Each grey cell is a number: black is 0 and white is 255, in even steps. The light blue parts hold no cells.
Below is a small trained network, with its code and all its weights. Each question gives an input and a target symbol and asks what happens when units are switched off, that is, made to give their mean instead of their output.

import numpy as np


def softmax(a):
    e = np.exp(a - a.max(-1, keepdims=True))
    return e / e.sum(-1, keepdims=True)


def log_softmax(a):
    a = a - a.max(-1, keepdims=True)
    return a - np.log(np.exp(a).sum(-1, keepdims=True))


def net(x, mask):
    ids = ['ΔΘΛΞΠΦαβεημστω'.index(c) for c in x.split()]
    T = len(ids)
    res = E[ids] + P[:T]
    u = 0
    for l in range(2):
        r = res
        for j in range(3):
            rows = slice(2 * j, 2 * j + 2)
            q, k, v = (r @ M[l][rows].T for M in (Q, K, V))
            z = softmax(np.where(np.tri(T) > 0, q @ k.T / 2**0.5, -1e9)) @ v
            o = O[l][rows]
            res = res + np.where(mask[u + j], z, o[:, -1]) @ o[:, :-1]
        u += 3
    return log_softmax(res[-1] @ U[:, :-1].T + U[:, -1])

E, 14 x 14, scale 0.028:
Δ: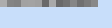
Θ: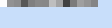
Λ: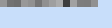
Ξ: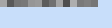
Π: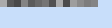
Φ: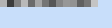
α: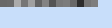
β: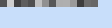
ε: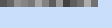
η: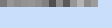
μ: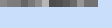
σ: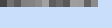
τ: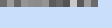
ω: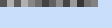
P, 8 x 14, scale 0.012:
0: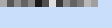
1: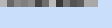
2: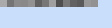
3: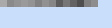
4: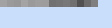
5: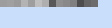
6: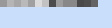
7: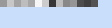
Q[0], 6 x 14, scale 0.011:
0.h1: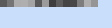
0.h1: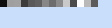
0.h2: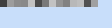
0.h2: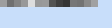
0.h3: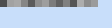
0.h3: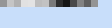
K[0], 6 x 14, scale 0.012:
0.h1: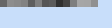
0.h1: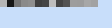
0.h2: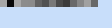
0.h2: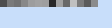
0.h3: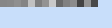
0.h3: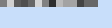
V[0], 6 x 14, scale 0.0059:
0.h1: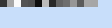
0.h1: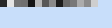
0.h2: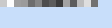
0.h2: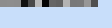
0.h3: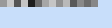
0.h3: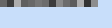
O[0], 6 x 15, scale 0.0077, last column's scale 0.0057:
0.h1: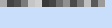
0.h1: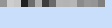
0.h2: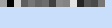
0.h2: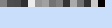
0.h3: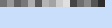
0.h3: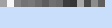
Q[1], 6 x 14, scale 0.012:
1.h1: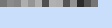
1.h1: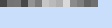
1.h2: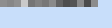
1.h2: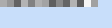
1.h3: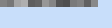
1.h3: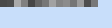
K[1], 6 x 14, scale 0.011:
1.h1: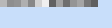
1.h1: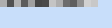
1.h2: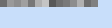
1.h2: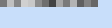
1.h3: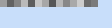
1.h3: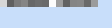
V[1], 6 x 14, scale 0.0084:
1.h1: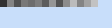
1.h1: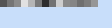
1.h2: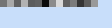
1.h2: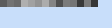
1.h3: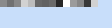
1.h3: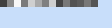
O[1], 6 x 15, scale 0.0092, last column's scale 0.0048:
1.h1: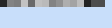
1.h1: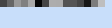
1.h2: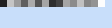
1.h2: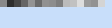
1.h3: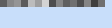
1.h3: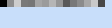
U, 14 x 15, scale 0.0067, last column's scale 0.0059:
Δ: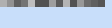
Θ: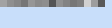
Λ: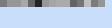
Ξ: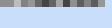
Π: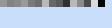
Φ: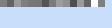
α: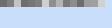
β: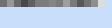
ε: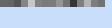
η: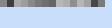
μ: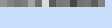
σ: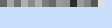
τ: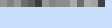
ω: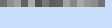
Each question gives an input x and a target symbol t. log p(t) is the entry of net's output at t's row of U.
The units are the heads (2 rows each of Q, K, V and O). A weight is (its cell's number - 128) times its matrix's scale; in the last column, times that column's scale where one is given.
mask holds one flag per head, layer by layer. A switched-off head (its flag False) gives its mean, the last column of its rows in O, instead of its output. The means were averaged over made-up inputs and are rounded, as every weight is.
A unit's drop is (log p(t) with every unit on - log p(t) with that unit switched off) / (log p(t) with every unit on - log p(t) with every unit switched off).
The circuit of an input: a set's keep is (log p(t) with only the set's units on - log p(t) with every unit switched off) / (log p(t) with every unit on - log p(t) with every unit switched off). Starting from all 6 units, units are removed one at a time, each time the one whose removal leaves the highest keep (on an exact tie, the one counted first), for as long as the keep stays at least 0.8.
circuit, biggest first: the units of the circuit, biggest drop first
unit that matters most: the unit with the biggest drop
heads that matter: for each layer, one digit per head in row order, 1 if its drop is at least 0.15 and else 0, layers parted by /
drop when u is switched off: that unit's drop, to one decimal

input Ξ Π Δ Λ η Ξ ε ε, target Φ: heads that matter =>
000 / 001
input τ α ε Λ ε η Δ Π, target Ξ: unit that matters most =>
1.h1
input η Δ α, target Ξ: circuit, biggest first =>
0.h3, 1.h2
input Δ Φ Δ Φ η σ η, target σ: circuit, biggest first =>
0.h2, 1.h1
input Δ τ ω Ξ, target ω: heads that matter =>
000 / 010
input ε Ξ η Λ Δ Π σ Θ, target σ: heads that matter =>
010 / 100
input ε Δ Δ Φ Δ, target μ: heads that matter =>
100 / 001
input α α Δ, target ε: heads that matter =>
100 / 001
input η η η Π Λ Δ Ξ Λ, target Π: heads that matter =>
101 / 000
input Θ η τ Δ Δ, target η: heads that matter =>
001 / 010
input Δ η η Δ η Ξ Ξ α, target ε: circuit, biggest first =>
0.h1, 1.h1
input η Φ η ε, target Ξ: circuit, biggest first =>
0.h2, 1.h2, 1.h1
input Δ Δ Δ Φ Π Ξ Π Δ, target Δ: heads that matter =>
000 / 001
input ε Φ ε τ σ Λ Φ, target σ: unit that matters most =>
0.h2
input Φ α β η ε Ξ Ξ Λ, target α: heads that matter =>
101 / 001
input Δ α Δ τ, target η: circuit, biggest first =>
1.h2, 0.h3, 1.h1
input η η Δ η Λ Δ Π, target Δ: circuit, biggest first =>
1.h3, 0.h1
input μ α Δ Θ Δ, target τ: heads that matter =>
101 / 100
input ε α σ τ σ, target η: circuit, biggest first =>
1.h2, 0.h3
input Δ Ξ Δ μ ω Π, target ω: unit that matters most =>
1.h2
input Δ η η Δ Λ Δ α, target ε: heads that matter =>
100 / 000
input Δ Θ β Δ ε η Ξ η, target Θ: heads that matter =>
001 / 100
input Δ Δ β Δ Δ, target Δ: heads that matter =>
001 / 001
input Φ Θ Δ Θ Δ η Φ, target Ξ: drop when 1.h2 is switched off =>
0.1
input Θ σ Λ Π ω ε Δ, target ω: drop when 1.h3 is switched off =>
-0.1
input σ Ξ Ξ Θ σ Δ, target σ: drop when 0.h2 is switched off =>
0.4
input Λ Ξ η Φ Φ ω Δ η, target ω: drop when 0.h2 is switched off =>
0.0
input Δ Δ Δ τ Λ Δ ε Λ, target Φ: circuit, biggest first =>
1.h3
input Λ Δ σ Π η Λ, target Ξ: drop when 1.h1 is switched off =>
0.3
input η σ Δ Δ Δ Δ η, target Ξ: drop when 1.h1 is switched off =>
0.3
